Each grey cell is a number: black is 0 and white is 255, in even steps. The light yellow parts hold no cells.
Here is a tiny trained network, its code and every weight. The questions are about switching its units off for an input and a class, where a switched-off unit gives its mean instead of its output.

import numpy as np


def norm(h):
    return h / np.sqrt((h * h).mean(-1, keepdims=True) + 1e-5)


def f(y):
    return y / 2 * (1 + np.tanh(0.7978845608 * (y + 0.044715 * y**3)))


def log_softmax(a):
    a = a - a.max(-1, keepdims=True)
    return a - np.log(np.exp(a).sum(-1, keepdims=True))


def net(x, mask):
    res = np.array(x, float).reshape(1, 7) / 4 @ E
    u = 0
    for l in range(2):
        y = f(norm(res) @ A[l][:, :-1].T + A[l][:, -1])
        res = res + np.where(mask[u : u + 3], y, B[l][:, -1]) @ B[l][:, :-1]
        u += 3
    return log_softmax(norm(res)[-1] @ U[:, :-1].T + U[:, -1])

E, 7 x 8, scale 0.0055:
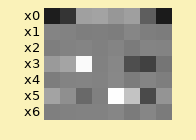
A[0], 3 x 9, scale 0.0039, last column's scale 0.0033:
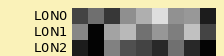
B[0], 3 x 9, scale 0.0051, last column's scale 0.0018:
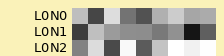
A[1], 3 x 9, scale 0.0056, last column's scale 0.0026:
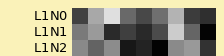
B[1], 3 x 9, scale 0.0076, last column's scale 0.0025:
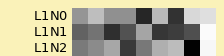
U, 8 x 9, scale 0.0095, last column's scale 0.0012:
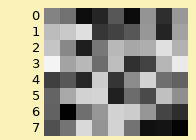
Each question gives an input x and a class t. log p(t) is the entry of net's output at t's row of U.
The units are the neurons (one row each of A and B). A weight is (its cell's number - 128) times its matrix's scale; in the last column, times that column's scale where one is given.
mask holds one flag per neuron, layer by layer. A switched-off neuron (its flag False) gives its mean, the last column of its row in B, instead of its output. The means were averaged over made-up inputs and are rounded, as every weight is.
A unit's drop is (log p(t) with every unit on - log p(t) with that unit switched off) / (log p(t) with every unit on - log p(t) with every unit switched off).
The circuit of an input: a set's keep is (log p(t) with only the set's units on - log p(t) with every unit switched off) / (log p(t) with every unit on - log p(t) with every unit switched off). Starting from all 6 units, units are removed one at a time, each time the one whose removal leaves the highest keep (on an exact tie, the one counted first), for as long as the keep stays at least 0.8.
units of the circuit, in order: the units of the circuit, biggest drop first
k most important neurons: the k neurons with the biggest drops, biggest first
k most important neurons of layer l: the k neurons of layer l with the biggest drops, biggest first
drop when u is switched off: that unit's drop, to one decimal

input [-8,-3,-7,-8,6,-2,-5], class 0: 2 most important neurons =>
[L1N1 L0N2]
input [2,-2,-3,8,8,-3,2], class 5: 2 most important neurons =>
[L1N0 L1N1]
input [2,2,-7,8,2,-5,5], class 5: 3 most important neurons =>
[L1N0 L0N2 L1N1]
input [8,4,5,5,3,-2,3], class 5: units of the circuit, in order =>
[L1N0 L0N2]
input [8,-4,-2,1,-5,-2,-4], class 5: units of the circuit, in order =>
[L1N0 L1N2]
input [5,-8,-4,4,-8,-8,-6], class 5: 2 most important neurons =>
[L1N0 L0N2]
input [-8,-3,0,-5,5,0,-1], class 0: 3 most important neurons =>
[L1N1 L0N2 L1N0]
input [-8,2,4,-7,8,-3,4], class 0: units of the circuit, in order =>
[L1N1 L0N2]
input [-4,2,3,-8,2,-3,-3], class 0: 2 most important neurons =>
[L1N1 L0N2]
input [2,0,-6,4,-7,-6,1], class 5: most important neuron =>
[L0N2]
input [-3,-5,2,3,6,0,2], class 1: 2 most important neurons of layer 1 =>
[L1N2 L1N1]
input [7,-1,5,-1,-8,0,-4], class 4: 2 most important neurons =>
[L0N2 L1N2]
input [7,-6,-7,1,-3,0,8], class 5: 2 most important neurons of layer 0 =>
[L0N2 L0N1]
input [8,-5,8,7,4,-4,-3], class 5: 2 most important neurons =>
[L1N0 L0N2]
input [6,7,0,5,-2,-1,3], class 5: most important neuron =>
[L1N0]
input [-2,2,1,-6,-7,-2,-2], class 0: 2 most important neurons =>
[L1N1 L0N2]
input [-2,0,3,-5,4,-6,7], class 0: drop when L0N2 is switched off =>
0.0
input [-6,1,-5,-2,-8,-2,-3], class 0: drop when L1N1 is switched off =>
0.2
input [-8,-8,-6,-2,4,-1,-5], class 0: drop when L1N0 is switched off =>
0.1
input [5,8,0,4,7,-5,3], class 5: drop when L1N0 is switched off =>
0.1
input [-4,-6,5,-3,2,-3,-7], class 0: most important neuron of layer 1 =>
[L1N1]
